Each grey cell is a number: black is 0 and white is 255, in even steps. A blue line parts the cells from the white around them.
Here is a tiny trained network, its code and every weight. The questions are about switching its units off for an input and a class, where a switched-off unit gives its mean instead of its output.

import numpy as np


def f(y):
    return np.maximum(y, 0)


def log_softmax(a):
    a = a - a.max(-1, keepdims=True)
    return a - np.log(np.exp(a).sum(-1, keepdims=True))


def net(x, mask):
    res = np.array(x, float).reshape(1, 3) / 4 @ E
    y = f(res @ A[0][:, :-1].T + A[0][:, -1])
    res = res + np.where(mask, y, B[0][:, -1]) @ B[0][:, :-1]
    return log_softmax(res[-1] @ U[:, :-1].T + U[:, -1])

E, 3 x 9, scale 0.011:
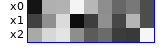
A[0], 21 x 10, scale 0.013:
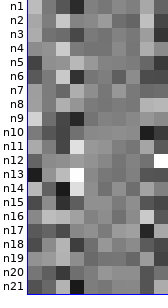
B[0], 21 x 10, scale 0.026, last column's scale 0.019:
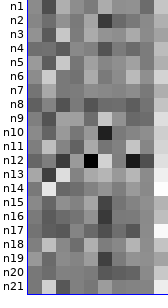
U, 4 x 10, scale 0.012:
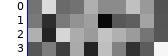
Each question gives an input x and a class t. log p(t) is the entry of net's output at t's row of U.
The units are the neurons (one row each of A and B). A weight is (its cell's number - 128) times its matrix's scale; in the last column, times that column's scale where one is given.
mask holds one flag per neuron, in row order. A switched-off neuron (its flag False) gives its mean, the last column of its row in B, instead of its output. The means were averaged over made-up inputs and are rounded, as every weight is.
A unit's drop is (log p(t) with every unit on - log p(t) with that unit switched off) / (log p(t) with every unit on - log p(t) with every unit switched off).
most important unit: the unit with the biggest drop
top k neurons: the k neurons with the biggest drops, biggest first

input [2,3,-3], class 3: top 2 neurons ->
(n11 n14)
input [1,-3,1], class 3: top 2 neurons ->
(n6 n18)
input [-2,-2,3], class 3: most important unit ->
n10
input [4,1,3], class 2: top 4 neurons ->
(n13 n17 n21 n14)
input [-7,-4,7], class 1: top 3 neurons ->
(n13 n2 n8)
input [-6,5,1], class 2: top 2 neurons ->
(n9 n14)
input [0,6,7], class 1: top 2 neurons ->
(n14 n16)
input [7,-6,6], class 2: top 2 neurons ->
(n13 n21)
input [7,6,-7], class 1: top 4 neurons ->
(n17 n10 n14 n15)
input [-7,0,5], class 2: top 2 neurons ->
(n9 n1)
